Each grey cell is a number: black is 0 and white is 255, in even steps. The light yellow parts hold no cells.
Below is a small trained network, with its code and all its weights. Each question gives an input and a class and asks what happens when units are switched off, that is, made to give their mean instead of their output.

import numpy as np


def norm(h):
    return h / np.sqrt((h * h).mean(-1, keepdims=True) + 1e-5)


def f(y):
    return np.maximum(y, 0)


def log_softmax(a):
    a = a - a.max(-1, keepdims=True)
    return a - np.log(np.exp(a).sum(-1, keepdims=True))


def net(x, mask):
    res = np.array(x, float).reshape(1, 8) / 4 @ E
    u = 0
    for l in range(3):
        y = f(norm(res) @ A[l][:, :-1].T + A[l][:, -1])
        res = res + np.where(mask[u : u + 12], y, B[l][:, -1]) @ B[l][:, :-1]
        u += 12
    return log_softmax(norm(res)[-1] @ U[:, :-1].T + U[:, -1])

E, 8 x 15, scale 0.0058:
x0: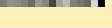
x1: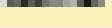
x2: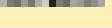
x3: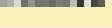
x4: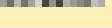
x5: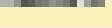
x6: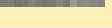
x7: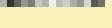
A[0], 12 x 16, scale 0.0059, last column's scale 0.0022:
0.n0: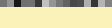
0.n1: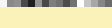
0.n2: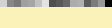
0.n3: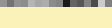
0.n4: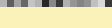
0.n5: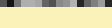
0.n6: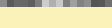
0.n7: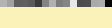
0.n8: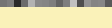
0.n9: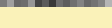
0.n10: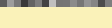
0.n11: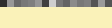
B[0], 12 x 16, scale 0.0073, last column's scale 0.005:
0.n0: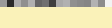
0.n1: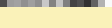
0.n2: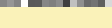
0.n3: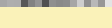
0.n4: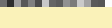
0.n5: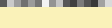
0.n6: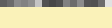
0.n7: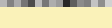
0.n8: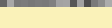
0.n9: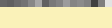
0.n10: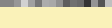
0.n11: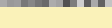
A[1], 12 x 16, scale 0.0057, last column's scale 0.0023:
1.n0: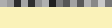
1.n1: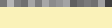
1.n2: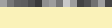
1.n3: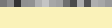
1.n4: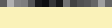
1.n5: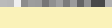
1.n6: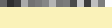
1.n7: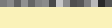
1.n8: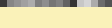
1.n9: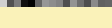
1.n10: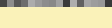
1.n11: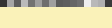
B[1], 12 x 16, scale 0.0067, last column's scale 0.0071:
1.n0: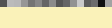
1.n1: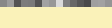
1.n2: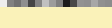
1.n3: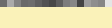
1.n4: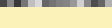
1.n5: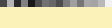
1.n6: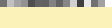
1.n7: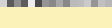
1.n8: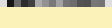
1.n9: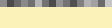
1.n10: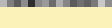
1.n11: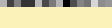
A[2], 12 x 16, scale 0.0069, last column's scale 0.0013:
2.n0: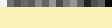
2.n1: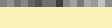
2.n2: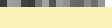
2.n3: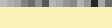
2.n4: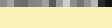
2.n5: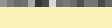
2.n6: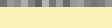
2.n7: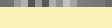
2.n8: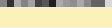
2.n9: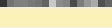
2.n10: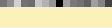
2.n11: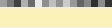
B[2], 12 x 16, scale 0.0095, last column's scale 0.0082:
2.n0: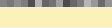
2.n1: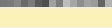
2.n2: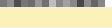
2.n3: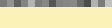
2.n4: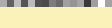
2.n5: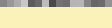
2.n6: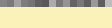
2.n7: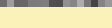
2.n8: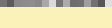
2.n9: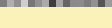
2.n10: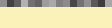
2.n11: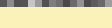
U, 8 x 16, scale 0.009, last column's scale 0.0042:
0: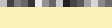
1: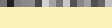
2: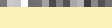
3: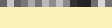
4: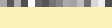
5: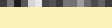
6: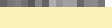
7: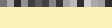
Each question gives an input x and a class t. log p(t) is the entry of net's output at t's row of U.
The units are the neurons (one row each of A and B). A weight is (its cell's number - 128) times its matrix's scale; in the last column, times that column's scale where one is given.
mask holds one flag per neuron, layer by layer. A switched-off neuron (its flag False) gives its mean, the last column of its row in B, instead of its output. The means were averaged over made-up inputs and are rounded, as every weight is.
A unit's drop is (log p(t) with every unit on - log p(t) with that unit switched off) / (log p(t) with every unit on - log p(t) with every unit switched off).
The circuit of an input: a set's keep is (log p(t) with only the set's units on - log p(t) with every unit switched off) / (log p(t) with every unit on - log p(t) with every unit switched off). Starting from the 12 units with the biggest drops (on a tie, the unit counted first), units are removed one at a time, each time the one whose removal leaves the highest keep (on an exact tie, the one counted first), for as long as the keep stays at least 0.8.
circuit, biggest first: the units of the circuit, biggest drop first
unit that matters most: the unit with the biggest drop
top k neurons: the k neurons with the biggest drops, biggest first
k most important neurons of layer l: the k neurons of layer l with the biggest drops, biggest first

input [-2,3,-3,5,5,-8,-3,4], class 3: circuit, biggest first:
(0.n5)
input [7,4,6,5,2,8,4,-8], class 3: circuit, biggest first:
(0.n1, 2.n2)
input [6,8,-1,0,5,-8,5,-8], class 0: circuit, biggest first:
(0.n7, 2.n0)
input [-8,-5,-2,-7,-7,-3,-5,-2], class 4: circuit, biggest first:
(0.n0, 0.n3)
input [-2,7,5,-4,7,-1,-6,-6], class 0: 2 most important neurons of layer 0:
(0.n7, 0.n0)
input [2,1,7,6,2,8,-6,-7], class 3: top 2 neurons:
(0.n1, 2.n2)
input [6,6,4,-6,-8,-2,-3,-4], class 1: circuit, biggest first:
(2.n8, 1.n7)
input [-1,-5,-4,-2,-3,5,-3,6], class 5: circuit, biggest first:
(0.n6, 2.n11)
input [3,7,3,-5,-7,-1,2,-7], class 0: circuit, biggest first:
(0.n7, 1.n9)
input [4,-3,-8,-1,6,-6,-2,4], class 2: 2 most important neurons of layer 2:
(2.n9, 2.n5)
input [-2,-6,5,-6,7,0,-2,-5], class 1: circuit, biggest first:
(0.n4, 2.n10)
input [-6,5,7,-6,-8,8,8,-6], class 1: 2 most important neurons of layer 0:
(0.n0, 0.n5)
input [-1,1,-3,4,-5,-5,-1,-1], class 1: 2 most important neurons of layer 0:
(0.n0, 0.n1)
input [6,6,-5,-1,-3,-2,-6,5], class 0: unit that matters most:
2.n0
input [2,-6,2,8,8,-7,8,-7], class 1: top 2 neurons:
(0.n4, 2.n10)
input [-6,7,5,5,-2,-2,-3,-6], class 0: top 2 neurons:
(0.n7, 1.n6)
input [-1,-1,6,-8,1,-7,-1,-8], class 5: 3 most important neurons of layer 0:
(0.n1, 0.n9, 0.n10)
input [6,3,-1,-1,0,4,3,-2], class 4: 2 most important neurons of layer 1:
(1.n7, 1.n8)
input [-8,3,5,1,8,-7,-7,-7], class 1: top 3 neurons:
(0.n4, 2.n10, 0.n1)
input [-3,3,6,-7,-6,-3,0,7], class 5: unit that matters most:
0.n6
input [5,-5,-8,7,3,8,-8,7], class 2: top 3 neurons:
(2.n9, 0.n10, 0.n5)
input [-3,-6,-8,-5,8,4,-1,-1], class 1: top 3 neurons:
(0.n4, 2.n10, 1.n8)
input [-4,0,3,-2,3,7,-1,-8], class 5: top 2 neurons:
(1.n4, 0.n5)
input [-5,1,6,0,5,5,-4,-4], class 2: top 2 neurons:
(0.n2, 0.n0)
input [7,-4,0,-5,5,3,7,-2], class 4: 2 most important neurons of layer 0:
(0.n6, 0.n9)
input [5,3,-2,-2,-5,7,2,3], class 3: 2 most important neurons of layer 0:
(0.n1, 0.n4)
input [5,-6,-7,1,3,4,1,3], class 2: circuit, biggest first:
(2.n9)
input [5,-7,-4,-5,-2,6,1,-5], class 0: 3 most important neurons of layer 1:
(1.n8, 1.n11, 1.n5)
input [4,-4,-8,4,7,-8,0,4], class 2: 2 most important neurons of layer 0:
(0.n10, 0.n1)
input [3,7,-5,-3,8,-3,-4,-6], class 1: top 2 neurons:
(0.n4, 2.n10)
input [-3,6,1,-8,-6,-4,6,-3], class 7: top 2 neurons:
(1.n6, 1.n8)
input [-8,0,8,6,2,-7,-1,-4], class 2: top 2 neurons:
(0.n2, 1.n0)
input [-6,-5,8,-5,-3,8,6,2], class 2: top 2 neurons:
(0.n2, 1.n0)
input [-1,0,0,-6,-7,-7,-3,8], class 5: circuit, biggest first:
(2.n11)
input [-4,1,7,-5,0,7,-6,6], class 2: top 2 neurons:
(0.n2, 0.n5)
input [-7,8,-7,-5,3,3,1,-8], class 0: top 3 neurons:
(0.n7, 2.n0, 1.n9)
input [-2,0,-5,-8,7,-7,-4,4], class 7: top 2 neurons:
(1.n6, 1.n3)
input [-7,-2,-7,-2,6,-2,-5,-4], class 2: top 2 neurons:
(0.n11, 2.n5)
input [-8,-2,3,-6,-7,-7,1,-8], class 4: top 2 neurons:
(0.n0, 0.n3)
